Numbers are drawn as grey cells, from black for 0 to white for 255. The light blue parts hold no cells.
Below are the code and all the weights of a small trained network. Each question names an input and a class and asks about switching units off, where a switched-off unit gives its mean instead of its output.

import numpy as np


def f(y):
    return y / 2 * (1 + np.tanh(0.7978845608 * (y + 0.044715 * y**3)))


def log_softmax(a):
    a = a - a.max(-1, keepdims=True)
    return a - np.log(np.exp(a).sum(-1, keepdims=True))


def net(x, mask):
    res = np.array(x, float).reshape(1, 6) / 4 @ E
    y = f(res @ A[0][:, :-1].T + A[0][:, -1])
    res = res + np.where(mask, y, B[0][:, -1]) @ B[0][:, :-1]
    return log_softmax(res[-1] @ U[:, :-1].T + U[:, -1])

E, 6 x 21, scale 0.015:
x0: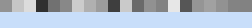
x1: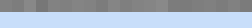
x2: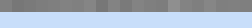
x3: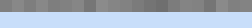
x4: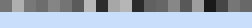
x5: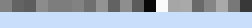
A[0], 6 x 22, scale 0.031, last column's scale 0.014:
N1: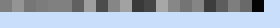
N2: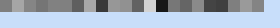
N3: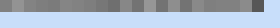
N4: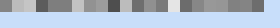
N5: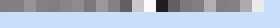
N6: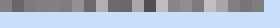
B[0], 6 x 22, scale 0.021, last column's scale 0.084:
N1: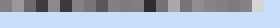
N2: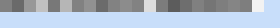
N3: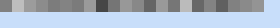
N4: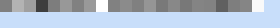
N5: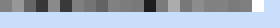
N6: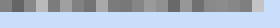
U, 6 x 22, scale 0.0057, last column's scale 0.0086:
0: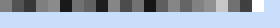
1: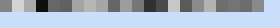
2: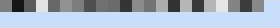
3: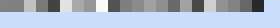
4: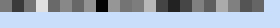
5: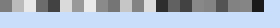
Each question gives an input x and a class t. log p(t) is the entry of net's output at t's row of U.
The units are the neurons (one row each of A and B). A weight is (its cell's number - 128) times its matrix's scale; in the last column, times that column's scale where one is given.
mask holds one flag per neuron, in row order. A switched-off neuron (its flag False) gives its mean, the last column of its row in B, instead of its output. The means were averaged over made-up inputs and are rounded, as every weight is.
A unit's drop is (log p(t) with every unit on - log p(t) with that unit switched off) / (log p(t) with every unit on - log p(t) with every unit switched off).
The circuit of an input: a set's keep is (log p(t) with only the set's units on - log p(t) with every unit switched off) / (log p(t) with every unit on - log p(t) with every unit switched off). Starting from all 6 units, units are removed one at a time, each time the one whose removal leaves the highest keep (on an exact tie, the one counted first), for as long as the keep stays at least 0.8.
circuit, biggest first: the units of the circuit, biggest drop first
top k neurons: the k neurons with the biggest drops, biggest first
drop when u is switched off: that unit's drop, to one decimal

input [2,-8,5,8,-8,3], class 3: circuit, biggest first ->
(N6)
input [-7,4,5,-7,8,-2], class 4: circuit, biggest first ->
(N2 N4)
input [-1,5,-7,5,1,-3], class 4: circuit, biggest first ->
(N4 N1)
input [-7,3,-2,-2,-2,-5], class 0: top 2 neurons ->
(N4 N5)
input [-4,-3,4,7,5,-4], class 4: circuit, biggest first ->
(N4 N2)
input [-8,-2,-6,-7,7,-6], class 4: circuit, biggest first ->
(N2 N4)
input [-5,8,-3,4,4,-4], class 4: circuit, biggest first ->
(N4 N2)
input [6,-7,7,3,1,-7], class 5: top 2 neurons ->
(N2 N1)
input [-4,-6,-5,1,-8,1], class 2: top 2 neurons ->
(N6 N4)
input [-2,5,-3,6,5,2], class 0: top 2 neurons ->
(N4 N1)
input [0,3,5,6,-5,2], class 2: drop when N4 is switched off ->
0.6
